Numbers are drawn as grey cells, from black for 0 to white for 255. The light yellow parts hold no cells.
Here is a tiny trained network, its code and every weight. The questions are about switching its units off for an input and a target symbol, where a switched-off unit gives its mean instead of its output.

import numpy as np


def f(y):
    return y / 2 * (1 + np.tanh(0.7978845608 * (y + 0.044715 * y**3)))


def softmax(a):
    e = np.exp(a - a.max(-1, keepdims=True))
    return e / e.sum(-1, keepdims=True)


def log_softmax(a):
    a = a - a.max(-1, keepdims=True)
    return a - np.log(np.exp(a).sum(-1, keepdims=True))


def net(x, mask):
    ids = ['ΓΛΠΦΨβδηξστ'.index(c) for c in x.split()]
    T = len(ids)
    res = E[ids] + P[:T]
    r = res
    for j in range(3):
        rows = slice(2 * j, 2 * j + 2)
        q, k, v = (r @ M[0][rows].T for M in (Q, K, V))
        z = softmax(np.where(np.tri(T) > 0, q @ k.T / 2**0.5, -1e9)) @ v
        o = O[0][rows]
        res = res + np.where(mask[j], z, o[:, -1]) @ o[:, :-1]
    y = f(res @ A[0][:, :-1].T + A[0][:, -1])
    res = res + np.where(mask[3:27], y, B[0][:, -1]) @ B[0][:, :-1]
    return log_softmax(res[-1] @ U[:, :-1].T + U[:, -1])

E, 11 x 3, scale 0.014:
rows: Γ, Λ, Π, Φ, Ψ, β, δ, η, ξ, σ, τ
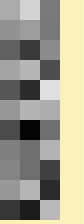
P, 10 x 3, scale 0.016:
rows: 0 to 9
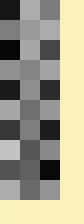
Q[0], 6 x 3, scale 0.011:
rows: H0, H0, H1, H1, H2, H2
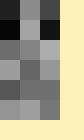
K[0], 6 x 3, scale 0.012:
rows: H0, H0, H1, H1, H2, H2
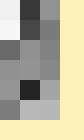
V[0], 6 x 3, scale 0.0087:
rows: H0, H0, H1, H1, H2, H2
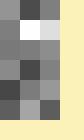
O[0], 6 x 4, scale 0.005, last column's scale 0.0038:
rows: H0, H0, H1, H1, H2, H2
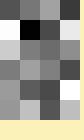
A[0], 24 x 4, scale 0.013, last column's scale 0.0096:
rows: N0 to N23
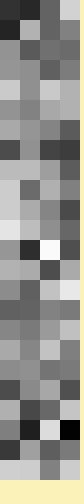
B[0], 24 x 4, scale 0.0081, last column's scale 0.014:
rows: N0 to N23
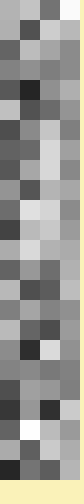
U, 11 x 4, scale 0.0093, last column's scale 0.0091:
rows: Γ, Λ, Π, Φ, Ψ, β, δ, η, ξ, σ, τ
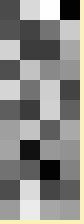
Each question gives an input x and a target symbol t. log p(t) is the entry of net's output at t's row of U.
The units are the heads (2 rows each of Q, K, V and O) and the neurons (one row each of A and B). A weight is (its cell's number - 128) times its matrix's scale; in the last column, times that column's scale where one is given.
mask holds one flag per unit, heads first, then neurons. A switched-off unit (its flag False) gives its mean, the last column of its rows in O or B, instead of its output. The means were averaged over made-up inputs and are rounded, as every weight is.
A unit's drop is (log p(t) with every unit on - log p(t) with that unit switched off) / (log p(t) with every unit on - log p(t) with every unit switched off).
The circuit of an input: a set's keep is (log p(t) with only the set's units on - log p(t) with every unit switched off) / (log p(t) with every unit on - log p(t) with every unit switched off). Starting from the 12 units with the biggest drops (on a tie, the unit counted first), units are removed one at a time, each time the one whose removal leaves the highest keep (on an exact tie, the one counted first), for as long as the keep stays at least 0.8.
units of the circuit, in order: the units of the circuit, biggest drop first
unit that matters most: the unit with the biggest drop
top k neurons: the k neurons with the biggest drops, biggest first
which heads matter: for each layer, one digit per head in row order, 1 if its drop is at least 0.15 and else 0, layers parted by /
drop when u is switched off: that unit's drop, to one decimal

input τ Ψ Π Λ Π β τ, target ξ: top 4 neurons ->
[N12, N20, N21, N11]
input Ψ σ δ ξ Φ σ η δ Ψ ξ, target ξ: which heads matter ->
000
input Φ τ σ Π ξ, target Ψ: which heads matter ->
100
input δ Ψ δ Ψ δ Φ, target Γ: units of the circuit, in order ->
[H0, N8]
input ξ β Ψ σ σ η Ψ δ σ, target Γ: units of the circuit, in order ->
[H0, N7]
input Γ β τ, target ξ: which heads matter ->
101
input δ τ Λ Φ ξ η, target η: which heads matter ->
000
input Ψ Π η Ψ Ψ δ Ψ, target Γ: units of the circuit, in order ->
[H0]
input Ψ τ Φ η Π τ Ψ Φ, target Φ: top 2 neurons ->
[N11, N10]
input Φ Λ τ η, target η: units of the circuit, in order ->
[N0, N4, N14]
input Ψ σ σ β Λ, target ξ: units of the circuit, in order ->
[H0, N12, N20]
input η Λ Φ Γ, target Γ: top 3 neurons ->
[N11, N10, N8]
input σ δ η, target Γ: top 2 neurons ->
[N19, N14]
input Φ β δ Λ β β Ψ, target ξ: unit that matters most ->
H0
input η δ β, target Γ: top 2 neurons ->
[N14, N19]
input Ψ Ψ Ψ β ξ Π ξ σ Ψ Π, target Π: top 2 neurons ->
[N14, N11]
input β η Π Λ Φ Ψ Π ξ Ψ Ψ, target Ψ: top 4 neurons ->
[N12, N21, N14, N17]
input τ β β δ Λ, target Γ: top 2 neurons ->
[N14, N7]
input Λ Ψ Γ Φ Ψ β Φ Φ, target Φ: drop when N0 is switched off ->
0.0
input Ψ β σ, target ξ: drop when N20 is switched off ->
0.1
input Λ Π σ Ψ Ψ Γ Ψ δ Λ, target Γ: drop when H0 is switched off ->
1.2
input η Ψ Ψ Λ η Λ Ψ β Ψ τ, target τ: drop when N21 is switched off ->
0.5
